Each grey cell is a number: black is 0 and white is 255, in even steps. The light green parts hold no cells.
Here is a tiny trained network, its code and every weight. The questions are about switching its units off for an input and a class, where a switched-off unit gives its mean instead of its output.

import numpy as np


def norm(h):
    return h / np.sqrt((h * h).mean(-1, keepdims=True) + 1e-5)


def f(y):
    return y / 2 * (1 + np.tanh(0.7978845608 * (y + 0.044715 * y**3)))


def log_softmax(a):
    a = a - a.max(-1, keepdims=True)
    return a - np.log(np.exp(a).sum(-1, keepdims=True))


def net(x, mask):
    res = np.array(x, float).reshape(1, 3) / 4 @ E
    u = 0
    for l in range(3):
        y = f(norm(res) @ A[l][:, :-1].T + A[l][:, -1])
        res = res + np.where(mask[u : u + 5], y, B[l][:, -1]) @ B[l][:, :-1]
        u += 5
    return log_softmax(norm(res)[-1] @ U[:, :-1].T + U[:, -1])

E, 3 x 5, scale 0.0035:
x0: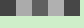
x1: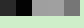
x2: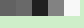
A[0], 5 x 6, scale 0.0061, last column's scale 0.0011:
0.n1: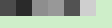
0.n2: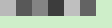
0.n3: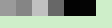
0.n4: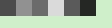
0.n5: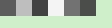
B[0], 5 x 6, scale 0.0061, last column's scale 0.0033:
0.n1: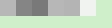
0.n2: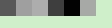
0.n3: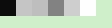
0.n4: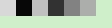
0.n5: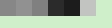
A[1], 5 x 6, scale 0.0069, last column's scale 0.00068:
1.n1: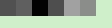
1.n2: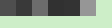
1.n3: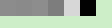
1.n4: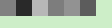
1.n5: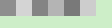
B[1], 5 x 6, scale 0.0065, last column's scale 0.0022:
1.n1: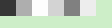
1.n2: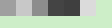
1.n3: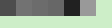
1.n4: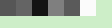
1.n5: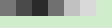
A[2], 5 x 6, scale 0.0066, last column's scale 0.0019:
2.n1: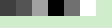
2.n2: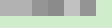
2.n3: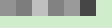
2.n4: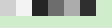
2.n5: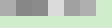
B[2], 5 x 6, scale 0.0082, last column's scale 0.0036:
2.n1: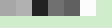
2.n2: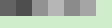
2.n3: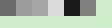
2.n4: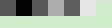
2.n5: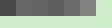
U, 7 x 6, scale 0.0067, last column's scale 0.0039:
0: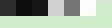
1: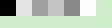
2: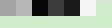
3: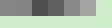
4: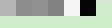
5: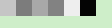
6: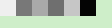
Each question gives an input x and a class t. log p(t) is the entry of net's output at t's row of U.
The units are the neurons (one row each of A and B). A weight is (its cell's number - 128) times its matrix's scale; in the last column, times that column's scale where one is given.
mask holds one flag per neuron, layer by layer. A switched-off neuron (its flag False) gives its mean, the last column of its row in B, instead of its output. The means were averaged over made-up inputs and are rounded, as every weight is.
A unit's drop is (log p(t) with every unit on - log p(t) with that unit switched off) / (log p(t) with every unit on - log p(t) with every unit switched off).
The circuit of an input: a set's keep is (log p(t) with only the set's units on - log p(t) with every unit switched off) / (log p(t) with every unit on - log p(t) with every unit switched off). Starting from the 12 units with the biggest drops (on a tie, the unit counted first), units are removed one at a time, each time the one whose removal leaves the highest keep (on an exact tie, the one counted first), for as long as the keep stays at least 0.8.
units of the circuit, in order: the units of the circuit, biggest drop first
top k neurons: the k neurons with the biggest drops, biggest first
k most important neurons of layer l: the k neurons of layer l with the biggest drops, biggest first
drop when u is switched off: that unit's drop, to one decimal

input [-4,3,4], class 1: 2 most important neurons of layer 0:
(0.n4 0.n5)
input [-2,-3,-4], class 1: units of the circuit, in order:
(0.n3)
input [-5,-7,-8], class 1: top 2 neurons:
(0.n3 1.n4)
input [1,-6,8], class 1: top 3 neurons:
(1.n1 0.n1 1.n4)
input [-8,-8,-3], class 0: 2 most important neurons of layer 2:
(2.n4 2.n2)
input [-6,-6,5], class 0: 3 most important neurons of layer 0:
(0.n4 0.n5 0.n3)
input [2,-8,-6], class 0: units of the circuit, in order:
(2.n4 1.n5)
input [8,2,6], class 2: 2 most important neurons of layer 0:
(0.n5 0.n4)
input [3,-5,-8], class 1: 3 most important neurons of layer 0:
(0.n3 0.n1 0.n2)
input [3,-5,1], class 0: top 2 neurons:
(2.n4 0.n2)
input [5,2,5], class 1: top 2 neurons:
(1.n1 0.n2)
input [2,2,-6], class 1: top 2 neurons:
(0.n3 2.n4)
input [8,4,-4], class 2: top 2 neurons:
(0.n4 0.n5)
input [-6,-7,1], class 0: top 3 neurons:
(2.n4 0.n5 0.n4)
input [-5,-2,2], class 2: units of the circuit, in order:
(0.n2)
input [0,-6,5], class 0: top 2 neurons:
(2.n4 0.n3)
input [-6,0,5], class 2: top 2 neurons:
(0.n2 0.n1)
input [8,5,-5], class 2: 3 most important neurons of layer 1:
(1.n1 1.n4 1.n2)
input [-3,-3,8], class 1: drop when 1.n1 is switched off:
1.4
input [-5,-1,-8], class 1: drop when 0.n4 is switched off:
0.1
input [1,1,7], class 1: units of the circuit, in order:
(1.n1)
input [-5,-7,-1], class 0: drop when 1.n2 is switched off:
0.0
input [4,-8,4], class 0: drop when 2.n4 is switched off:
0.4
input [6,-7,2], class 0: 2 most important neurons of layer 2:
(2.n4 2.n1)
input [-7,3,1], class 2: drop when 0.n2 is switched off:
0.2
